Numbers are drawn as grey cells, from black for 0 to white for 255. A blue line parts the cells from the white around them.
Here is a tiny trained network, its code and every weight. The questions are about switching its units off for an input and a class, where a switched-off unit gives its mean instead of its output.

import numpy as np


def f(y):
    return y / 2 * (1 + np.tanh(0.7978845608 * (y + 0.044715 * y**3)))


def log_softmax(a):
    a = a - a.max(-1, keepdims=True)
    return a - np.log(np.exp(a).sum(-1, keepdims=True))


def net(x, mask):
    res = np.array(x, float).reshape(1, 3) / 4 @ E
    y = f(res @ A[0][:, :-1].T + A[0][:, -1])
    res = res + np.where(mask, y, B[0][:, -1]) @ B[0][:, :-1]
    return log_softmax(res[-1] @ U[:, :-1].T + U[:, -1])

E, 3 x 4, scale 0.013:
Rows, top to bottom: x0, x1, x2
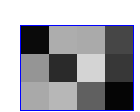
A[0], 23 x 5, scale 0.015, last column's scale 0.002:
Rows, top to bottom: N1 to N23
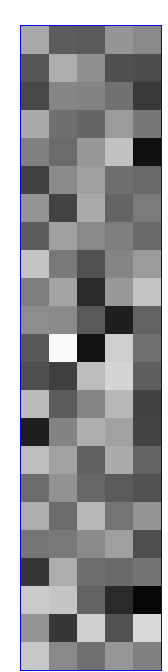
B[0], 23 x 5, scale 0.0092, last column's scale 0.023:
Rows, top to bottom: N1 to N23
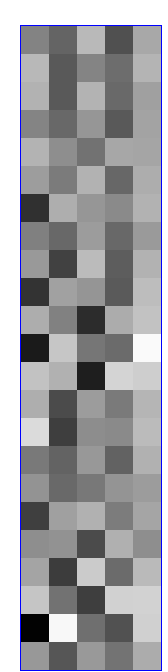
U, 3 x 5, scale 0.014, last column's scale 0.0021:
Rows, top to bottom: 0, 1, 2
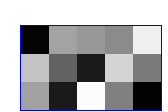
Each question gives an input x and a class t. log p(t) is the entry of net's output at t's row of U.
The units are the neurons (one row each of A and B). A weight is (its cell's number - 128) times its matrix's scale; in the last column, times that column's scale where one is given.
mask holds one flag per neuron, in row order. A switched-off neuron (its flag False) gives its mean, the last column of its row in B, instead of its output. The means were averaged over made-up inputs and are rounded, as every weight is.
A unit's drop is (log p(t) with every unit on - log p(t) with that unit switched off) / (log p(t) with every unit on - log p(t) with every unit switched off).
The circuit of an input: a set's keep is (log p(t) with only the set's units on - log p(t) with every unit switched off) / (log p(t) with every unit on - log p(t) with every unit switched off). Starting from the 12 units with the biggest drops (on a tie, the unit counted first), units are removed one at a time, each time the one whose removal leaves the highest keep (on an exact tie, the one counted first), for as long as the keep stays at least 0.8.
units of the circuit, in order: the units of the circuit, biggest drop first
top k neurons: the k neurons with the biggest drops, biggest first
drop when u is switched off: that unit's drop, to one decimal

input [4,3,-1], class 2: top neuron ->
[N12]
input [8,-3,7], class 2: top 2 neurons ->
[N20 N13]
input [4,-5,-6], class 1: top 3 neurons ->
[N15 N13 N22]
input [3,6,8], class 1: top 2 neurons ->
[N21 N11]
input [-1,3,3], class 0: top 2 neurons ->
[N13 N15]
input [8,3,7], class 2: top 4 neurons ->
[N20 N13 N6 N3]
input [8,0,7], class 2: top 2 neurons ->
[N20 N13]
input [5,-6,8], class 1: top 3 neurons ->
[N21 N11 N22]
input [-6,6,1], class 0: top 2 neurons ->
[N22 N7]
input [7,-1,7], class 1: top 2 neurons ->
[N11 N21]
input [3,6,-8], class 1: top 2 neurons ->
[N13 N15]
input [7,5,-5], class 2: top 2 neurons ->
[N15 N12]
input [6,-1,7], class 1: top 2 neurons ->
[N11 N21]
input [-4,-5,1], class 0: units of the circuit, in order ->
[N12]
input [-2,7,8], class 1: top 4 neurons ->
[N21 N11 N12 N10]
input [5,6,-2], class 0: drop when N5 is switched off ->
0.0
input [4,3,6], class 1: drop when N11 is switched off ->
0.1
